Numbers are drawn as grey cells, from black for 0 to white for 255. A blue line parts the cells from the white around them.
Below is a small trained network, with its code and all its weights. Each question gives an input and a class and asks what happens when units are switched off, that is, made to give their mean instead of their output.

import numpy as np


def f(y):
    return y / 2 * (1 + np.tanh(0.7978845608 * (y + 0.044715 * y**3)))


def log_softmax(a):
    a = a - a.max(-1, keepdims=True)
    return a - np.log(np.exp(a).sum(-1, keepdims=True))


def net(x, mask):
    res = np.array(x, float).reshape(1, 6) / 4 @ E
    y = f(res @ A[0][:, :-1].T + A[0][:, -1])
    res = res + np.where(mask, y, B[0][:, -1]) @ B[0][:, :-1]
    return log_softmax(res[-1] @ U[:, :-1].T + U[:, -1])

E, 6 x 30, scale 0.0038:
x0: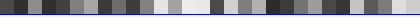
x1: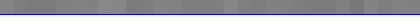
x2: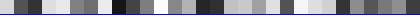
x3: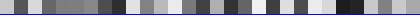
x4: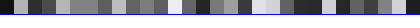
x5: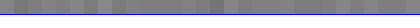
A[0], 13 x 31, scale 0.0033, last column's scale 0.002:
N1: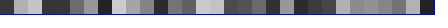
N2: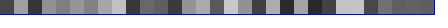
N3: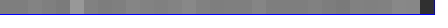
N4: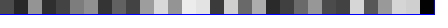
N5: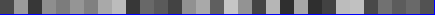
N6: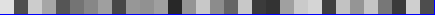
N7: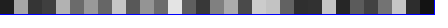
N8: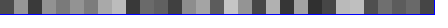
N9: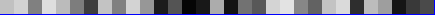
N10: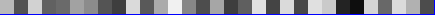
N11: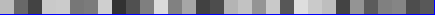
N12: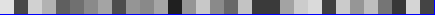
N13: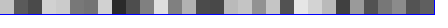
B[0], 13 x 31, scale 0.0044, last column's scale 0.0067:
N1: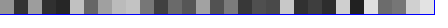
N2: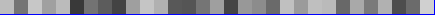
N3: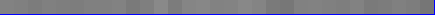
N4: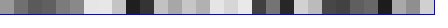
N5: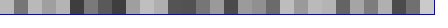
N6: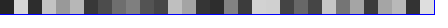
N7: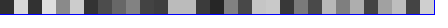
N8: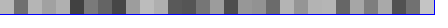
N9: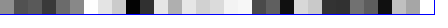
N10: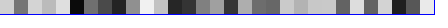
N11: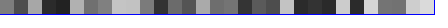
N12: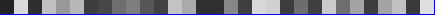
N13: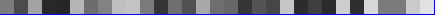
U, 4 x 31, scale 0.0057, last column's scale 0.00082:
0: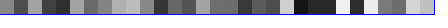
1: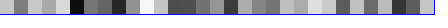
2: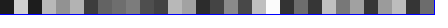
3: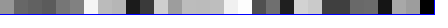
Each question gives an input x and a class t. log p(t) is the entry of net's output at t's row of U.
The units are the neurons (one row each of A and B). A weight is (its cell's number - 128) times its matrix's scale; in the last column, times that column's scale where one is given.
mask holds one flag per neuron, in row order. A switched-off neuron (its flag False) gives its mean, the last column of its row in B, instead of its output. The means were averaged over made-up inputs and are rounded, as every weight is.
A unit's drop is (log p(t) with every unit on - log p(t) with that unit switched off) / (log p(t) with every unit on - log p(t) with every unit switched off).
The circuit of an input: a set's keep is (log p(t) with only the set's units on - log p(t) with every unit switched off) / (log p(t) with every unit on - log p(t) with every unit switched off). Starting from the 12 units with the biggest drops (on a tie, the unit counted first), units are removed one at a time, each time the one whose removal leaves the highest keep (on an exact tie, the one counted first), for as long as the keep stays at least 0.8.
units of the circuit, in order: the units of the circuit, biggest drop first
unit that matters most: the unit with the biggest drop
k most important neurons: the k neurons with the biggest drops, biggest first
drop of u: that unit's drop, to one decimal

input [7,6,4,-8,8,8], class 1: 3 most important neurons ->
[N2 N5 N8]
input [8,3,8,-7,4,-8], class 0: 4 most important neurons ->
[N13 N11 N9 N10]
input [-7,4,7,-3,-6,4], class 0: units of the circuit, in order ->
[N13]
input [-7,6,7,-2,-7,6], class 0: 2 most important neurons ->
[N13 N11]
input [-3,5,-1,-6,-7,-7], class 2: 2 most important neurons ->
[N12 N6]
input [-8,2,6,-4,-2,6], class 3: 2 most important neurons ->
[N9 N1]
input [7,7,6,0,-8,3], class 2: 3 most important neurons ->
[N12 N6 N9]
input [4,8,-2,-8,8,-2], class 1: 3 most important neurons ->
[N2 N5 N8]
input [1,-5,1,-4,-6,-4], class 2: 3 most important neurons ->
[N12 N6 N10]
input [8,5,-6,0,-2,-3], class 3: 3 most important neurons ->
[N4 N13 N11]
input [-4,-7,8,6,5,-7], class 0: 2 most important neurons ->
[N11 N13]
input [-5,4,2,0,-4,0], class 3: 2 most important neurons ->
[N9 N7]
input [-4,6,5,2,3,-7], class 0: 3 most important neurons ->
[N11 N13 N4]
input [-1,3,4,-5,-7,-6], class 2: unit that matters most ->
N12
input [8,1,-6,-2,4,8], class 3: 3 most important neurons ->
[N4 N13 N11]
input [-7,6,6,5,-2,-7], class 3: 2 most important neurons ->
[N9 N1]
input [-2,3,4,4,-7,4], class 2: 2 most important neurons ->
[N12 N6]
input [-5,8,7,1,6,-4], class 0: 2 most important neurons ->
[N11 N13]
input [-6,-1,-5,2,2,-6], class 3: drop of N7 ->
0.0
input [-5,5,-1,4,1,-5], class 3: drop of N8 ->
0.1
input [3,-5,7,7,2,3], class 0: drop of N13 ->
0.9
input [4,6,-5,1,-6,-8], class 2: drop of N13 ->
0.2
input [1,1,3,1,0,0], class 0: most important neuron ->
[N9]
